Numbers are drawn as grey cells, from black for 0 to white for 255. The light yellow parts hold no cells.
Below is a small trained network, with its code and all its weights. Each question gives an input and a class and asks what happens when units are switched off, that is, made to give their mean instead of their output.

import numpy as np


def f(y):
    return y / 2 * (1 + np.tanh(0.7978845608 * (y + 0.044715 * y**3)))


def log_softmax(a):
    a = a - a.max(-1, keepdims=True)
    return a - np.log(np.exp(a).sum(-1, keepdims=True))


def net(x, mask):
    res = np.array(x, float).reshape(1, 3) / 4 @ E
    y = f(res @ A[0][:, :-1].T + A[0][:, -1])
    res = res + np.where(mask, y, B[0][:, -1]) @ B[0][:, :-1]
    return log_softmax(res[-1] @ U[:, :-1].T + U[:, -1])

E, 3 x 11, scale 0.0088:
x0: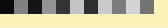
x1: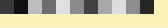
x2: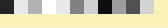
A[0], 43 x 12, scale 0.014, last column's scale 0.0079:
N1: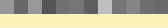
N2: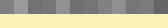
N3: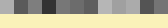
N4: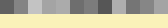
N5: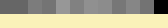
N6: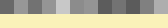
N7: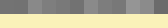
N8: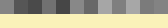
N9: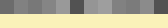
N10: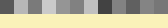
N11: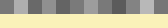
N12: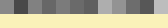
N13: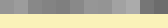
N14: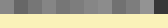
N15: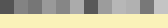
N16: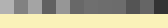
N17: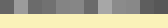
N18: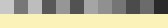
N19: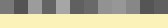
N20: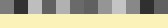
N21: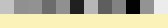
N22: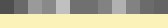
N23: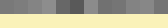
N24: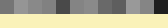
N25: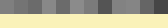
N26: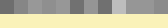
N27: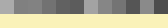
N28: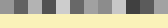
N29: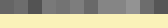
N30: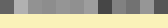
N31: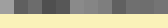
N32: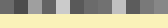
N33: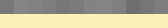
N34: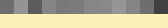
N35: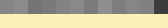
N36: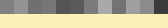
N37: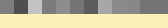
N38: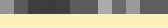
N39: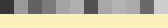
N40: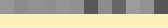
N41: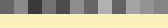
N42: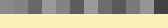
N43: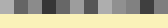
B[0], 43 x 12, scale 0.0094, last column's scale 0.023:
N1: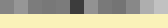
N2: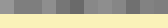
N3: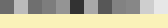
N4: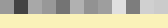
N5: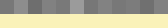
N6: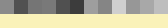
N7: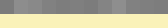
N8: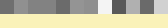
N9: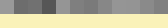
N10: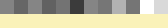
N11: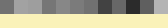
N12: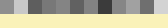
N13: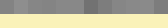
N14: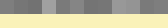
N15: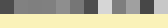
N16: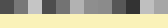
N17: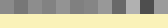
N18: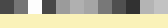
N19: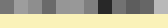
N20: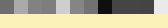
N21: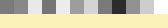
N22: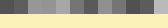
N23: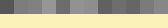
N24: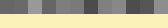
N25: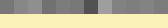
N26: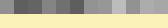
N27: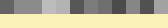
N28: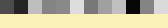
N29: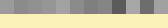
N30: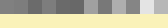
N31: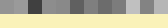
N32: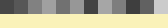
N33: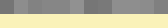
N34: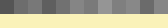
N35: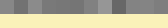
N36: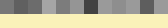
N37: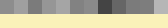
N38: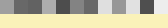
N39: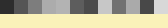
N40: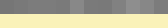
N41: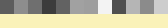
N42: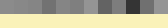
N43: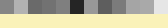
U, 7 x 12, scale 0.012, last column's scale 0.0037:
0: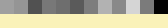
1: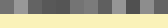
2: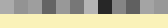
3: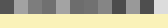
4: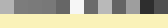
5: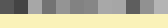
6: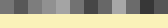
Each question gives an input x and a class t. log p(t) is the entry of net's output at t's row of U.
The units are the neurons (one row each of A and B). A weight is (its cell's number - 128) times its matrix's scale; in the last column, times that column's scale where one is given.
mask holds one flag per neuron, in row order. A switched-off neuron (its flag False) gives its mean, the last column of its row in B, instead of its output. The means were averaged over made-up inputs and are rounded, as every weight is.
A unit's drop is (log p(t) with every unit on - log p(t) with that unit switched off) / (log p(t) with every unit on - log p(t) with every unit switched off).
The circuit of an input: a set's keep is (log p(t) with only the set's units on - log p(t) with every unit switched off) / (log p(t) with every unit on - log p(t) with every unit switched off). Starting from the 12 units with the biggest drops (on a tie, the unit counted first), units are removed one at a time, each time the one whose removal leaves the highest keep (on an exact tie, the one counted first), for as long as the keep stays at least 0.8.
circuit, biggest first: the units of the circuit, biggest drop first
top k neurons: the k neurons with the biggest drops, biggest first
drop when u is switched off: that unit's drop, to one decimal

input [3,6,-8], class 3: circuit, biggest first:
(N20)
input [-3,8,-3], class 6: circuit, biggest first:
(N21 N20)
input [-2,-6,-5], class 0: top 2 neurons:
(N20 N38)
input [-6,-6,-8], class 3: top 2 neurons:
(N38 N27)
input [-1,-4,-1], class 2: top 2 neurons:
(N39 N15)
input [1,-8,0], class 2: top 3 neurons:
(N39 N15 N38)
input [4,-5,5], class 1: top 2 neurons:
(N21 N20)
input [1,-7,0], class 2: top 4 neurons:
(N39 N15 N38 N8)
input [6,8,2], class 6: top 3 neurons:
(N21 N22 N32)
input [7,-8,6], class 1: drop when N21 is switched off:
0.1
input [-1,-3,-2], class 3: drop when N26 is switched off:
0.3
